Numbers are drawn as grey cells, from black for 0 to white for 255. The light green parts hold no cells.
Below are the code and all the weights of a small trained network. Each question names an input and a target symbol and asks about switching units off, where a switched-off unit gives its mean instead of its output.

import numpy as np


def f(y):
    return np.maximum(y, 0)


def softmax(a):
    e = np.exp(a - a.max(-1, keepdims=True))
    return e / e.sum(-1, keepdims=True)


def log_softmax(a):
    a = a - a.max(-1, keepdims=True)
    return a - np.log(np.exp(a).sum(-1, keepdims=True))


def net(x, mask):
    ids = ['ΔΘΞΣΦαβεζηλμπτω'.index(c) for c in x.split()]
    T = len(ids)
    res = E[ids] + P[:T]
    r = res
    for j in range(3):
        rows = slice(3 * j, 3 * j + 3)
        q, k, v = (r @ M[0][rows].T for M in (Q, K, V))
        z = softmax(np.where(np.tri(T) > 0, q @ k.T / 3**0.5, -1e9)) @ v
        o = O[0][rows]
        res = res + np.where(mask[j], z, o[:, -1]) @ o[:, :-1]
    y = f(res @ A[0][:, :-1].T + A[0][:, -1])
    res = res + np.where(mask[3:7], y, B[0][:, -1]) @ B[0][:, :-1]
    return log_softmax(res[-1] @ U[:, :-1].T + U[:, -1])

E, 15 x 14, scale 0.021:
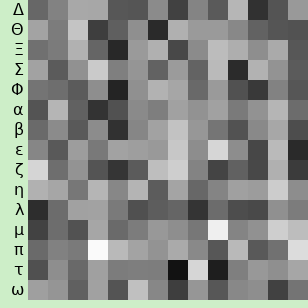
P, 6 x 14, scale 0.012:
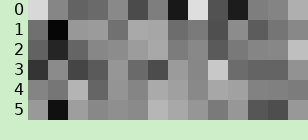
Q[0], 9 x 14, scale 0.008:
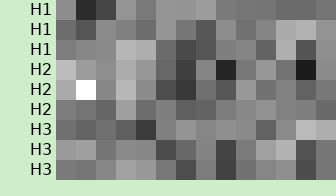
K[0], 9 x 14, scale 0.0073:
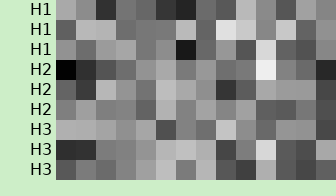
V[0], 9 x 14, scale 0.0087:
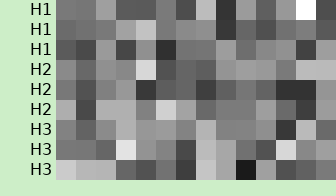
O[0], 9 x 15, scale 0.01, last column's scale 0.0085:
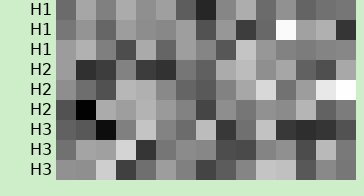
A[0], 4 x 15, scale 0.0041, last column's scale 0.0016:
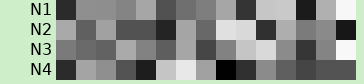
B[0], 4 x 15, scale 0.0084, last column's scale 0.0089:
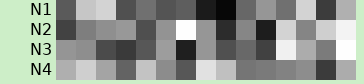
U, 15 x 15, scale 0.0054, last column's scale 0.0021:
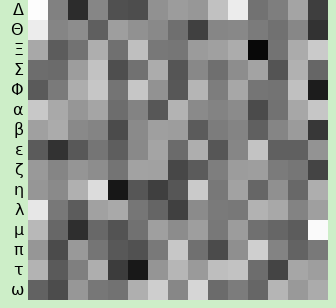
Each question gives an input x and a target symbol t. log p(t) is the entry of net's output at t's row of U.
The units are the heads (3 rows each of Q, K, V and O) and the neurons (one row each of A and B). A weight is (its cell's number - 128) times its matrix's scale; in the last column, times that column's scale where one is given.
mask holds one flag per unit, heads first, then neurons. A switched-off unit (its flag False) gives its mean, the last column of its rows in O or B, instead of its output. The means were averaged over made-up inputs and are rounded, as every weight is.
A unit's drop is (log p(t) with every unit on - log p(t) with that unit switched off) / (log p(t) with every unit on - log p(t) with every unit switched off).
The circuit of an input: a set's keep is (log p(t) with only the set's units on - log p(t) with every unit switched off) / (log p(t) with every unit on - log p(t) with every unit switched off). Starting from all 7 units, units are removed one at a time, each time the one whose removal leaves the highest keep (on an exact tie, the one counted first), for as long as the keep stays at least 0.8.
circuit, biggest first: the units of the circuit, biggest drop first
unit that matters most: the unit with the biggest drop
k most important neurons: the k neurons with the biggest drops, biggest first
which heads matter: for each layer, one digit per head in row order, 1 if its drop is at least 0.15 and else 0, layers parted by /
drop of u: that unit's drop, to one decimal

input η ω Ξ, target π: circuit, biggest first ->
(H2 H3 N4)
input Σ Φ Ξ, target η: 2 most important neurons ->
(N2 N4)
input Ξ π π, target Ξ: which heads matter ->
101
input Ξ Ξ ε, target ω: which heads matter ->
001
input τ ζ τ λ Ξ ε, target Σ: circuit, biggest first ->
(H3 N2 H1)
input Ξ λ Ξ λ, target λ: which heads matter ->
110
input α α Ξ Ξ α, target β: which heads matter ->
011
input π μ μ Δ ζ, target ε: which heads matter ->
110
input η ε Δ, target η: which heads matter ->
100
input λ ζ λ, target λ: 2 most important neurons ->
(N3 N2)
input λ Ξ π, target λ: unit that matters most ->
H1
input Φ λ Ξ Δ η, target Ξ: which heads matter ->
011
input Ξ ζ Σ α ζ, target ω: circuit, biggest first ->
(H3 N2)
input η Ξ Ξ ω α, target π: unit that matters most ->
H2
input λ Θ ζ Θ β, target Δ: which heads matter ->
010
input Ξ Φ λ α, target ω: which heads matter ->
001
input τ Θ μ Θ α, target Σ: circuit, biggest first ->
(H3 N2 H2)
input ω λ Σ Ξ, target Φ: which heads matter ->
011
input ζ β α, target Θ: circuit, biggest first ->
(H3 H2)
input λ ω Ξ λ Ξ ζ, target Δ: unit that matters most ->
H2
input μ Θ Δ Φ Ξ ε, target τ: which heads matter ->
011
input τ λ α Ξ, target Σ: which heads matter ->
001
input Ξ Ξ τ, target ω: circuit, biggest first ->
(H3 N3)
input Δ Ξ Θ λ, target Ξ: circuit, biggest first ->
(H2 N2 N3)
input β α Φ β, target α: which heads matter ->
010
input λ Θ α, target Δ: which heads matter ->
010
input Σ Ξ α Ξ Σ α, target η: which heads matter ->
101
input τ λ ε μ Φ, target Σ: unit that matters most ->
H3
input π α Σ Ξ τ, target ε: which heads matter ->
010
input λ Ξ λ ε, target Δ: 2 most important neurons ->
(N1 N2)
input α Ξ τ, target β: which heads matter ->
010
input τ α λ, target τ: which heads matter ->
110
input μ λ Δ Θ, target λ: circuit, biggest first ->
(H1 H2)
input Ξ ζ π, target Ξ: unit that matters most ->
H1
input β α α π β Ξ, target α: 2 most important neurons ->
(N4 N2)
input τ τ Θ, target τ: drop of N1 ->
0.1
